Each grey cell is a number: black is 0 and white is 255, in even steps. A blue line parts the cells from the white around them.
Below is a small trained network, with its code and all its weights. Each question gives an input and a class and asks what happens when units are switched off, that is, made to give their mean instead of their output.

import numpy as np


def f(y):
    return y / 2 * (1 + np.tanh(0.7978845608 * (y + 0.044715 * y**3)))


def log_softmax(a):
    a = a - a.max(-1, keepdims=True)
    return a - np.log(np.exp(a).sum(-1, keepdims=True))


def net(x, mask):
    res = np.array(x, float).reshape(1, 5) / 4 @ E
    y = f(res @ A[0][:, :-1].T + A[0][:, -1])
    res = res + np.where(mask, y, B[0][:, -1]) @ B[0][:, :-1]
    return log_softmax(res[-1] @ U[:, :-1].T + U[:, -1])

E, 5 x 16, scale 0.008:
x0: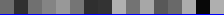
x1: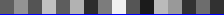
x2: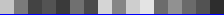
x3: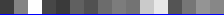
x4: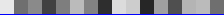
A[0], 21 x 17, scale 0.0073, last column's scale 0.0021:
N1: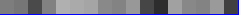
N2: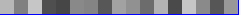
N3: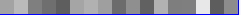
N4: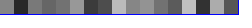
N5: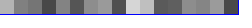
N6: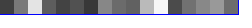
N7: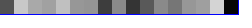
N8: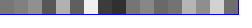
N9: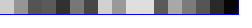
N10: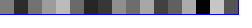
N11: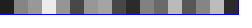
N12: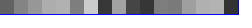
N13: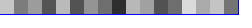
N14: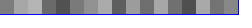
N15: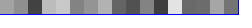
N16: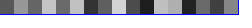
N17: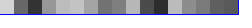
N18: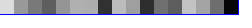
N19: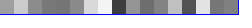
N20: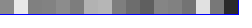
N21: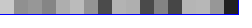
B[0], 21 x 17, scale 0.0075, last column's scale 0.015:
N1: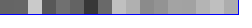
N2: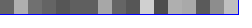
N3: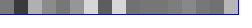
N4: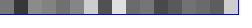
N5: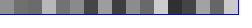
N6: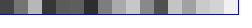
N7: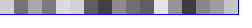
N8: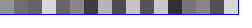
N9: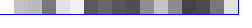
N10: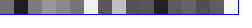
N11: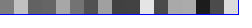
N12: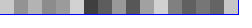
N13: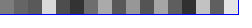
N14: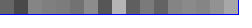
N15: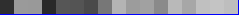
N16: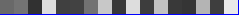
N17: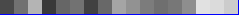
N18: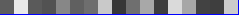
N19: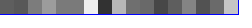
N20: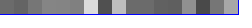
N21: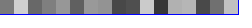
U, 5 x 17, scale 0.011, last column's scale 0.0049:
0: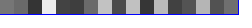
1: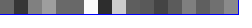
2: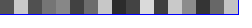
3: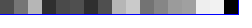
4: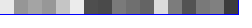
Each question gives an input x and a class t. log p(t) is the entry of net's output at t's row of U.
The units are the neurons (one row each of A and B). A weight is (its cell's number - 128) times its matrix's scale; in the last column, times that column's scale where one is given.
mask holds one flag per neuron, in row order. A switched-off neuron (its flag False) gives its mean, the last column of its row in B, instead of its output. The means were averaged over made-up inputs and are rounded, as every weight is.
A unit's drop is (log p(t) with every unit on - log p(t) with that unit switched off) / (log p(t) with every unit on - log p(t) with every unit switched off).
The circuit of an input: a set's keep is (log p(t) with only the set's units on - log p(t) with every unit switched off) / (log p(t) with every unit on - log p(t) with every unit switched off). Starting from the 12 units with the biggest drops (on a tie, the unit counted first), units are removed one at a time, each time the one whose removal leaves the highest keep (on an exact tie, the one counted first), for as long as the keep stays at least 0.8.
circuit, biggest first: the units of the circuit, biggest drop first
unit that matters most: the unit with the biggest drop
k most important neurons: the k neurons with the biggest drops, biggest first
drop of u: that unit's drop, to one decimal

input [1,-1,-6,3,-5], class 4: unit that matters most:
N7
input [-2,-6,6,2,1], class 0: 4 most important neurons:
[N13 N5 N7 N12]
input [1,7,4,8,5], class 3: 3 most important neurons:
[N6 N13 N8]
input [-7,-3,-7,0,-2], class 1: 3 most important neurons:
[N19 N20 N9]
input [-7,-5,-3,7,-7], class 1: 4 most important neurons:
[N19 N20 N18 N14]
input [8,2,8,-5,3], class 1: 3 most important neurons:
[N10 N4 N7]
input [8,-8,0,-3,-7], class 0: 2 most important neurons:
[N8 N13]
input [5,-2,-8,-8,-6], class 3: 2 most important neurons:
[N15 N1]
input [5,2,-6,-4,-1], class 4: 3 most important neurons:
[N12 N7 N19]
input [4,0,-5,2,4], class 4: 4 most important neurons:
[N7 N12 N11 N19]
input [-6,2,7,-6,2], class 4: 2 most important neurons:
[N9 N10]
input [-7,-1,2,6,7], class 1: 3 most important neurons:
[N3 N19 N11]
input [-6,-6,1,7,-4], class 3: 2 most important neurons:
[N6 N16]
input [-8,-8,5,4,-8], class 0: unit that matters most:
N5
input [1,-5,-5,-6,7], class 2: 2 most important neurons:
[N18 N21]
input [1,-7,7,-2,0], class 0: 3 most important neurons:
[N13 N5 N7]
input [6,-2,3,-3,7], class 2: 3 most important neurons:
[N18 N21 N2]
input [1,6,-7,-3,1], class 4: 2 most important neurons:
[N12 N7]
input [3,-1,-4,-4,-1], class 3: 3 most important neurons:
[N9 N15 N1]
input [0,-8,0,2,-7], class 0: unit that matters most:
N8
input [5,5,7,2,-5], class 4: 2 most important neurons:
[N9 N13]
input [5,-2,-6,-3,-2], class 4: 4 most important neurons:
[N7 N12 N19 N8]
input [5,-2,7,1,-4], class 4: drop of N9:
0.9
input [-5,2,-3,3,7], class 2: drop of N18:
0.5
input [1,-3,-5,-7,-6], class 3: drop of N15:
0.8
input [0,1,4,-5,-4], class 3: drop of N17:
0.1
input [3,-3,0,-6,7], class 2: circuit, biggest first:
[N18]
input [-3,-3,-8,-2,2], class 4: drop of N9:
0.0
